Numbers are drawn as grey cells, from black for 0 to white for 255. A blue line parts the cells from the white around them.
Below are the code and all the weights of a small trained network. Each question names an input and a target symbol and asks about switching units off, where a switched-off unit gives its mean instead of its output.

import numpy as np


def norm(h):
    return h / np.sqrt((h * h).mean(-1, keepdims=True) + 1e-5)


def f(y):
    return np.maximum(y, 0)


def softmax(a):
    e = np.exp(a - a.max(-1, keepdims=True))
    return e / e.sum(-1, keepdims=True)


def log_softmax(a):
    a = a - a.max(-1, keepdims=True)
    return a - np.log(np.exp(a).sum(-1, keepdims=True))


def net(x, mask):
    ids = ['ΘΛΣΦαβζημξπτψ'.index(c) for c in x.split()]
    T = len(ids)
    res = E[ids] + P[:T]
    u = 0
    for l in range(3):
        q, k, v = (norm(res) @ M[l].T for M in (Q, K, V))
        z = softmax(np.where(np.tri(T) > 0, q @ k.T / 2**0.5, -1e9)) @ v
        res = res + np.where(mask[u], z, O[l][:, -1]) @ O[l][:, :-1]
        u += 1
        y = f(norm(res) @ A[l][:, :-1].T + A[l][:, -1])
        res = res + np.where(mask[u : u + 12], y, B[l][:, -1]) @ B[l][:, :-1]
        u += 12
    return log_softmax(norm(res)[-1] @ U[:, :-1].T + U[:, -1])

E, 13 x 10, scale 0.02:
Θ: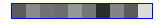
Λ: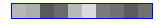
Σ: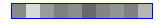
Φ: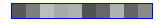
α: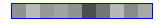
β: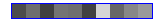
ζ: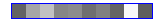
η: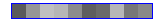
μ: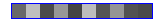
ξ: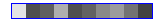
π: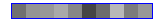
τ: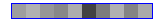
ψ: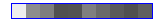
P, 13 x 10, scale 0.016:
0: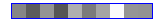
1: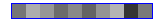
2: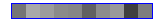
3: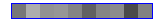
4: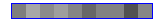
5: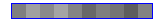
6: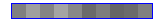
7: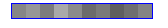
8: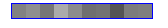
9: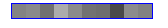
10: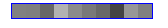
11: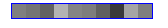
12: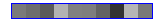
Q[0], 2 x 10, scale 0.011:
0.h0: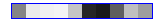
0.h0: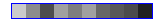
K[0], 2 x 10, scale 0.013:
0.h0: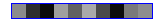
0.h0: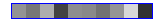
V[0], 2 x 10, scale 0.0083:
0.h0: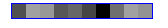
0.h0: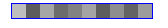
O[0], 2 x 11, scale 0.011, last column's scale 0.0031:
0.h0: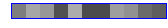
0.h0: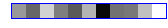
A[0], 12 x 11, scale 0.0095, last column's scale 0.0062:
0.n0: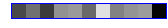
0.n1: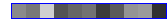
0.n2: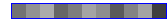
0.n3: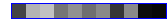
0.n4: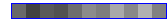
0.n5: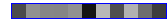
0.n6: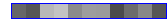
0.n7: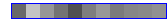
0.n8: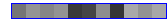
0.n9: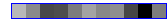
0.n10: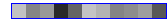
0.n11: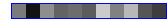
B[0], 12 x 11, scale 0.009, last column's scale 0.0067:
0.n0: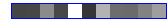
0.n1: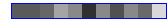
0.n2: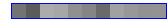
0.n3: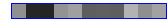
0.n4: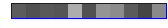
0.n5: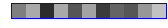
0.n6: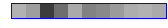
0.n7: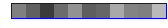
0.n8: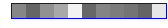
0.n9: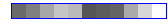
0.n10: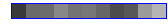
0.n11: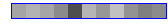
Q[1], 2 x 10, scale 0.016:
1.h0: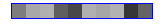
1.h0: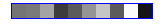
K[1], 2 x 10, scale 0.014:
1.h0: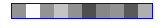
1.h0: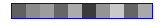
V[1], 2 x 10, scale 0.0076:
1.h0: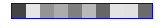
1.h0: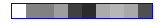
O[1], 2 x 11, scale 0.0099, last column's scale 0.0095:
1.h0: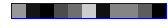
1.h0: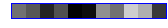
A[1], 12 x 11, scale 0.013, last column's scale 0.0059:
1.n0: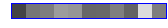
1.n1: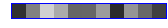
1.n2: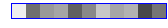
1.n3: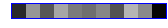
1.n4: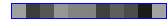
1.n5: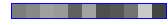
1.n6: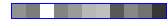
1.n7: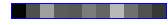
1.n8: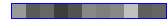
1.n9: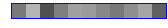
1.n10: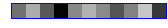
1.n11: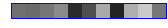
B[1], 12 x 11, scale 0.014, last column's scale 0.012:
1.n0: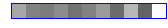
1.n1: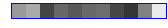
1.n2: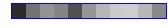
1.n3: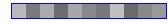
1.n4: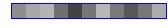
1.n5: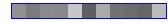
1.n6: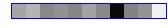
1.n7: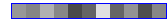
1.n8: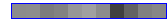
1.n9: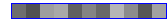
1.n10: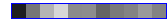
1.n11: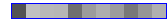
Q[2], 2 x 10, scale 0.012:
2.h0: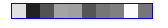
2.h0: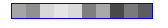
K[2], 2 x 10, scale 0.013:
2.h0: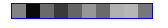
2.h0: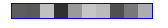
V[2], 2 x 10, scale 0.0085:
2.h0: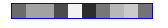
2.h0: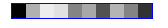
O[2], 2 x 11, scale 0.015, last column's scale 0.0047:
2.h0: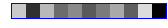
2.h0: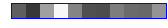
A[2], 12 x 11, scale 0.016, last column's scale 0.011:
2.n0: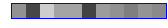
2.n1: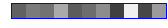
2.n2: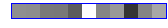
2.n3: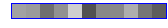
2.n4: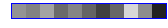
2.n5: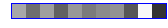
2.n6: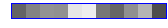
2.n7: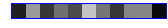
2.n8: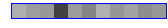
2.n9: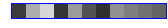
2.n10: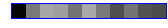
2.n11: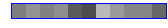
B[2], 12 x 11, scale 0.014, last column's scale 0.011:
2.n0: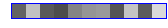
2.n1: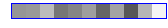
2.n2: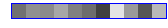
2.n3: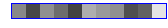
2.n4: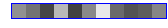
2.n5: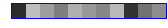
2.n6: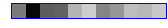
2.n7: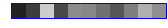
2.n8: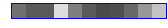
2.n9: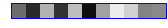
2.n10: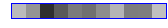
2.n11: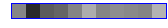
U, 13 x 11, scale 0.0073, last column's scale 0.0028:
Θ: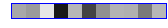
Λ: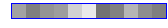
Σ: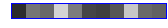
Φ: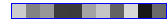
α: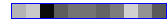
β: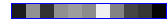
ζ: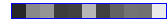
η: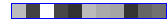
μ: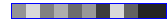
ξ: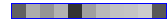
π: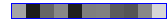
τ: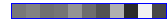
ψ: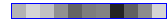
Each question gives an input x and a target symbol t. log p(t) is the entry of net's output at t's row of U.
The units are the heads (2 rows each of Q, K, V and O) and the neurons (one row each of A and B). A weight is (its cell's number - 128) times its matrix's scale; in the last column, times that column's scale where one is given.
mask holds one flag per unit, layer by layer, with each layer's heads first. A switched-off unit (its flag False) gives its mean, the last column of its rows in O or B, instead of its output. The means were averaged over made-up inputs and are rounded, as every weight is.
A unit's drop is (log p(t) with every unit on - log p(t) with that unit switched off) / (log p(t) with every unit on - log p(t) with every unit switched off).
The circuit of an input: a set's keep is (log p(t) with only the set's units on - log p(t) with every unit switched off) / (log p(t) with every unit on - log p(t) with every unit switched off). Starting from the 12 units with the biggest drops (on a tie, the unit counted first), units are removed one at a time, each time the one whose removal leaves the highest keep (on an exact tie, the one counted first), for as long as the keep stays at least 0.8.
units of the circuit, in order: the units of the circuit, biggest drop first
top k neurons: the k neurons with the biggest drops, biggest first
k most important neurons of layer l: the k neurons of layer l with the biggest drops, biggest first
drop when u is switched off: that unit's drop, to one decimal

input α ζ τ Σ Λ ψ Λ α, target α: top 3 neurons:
[1.n8; 0.n9; 0.n8]
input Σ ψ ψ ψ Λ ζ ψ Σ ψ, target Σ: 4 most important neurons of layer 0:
[0.n9; 0.n8; 0.n1; 0.n10]
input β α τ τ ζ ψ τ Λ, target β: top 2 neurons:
[0.n0; 2.n5]
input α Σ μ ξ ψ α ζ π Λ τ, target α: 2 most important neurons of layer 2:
[2.n8; 2.n1]
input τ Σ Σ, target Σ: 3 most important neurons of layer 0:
[0.n9; 0.n1; 0.n8]
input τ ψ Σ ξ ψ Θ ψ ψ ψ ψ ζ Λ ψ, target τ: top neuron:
[0.n9]
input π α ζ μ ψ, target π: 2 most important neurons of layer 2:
[2.n8; 2.n3]
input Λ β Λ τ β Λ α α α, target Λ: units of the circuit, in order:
[2.n6; 1.h0]
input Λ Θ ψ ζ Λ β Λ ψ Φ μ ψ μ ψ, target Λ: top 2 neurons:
[0.n10; 2.n6]
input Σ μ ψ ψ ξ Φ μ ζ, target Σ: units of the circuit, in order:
[1.h0; 1.n6]
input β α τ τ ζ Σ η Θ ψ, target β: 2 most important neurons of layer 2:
[2.n5; 2.n0]
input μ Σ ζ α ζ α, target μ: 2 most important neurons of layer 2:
[2.n1; 2.n10]
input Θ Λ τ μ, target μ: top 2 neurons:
[1.n4; 2.n2]
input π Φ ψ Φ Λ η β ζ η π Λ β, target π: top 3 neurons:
[0.n8; 0.n3; 0.n9]
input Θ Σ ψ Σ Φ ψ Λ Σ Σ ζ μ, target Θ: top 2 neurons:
[0.n9; 1.n6]
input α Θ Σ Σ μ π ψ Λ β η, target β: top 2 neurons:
[0.n0; 1.n6]
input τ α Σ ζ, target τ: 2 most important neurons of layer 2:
[2.n8; 2.n5]
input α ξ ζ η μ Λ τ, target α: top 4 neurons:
[1.n8; 0.n9; 0.n8; 2.n8]
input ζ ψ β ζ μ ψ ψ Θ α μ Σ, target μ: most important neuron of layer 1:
[1.n3]
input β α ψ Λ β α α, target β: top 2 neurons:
[0.n0; 2.n0]
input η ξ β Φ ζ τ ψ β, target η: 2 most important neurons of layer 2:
[2.n3; 2.n1]
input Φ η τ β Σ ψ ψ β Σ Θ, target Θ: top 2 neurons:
[2.n9; 1.n6]
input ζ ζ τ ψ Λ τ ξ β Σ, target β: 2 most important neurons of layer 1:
[1.n6; 1.n3]
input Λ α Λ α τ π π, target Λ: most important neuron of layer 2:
[2.n6]
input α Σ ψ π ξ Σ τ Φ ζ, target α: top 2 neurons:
[1.n8; 0.n9]
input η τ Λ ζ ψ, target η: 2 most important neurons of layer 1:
[1.n1; 1.n6]
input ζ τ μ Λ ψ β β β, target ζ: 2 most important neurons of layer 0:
[0.n5; 0.n0]
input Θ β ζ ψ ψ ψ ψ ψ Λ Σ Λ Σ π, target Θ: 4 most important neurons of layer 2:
[2.n0; 2.n5; 2.n8; 2.n6]
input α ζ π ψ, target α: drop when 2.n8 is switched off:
0.2
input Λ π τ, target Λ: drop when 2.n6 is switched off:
0.3
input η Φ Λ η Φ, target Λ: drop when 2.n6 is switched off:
0.2
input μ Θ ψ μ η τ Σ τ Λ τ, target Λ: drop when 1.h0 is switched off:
0.2
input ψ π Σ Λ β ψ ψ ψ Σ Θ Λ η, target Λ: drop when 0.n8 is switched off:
0.0
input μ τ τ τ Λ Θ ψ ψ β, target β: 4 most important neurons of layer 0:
[0.n0; 0.n5; 0.n9; 0.n8]
